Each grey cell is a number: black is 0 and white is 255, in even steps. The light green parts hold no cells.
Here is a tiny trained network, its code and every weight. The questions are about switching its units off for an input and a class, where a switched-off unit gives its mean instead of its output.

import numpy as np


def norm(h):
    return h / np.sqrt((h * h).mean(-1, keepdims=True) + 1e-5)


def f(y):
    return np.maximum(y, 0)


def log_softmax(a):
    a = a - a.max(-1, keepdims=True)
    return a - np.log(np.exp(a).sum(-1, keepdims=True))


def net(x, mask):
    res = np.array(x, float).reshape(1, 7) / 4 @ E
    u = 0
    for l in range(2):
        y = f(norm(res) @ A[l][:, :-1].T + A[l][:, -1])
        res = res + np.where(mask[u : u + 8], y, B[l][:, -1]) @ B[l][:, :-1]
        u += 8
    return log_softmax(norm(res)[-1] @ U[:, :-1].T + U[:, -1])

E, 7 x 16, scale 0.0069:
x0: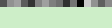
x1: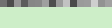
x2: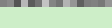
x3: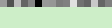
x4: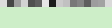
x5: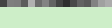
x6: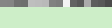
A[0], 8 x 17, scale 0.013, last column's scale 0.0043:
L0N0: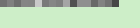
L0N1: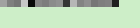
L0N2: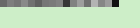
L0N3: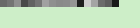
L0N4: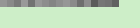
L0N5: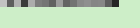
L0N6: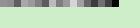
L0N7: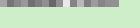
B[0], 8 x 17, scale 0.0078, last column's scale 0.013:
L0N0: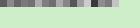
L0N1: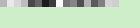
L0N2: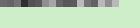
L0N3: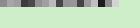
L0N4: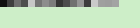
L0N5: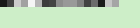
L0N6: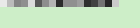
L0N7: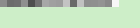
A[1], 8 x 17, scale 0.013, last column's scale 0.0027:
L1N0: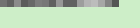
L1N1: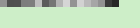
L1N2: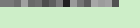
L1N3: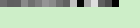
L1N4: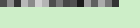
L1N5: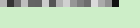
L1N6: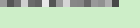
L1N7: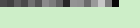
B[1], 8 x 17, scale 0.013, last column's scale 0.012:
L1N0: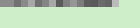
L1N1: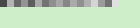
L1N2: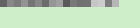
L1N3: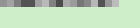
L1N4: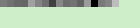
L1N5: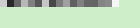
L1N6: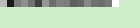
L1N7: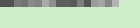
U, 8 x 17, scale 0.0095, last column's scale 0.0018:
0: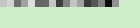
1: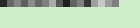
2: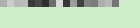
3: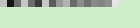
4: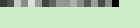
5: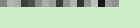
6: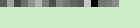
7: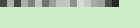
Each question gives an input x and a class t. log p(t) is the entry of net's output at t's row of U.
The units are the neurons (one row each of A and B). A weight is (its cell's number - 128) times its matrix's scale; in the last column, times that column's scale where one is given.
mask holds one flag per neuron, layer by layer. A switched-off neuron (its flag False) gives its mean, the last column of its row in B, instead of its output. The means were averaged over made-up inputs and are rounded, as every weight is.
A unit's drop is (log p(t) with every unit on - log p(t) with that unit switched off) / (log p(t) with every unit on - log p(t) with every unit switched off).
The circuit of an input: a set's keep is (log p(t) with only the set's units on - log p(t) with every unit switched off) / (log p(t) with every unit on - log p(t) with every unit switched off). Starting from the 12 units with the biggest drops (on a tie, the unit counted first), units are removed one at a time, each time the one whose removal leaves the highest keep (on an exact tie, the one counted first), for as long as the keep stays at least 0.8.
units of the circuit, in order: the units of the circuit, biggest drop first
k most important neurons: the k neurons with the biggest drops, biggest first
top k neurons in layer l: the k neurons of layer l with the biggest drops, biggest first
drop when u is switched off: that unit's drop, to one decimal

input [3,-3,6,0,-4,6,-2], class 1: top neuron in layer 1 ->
L1N7
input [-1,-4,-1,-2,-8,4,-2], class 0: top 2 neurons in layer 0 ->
L0N6, L0N4
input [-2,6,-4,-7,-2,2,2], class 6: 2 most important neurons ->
L1N4, L0N7
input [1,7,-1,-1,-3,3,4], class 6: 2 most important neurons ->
L0N0, L0N7
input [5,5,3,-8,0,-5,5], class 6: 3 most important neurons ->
L1N4, L0N0, L0N4
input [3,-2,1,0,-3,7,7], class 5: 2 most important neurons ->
L0N3, L1N3
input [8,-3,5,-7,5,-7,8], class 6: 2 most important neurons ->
L1N4, L0N0
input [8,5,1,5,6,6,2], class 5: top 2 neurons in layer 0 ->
L0N3, L0N7
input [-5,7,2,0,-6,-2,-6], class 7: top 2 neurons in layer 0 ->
L0N4, L0N3
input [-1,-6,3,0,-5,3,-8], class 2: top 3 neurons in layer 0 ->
L0N1, L0N4, L0N6
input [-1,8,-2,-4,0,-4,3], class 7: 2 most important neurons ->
L1N1, L0N0
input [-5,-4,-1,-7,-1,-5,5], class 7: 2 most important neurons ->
L0N0, L1N1
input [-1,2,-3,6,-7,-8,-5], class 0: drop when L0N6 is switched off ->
0.2
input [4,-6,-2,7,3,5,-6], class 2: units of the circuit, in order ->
L0N1
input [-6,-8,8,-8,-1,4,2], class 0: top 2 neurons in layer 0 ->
L0N6, L0N1
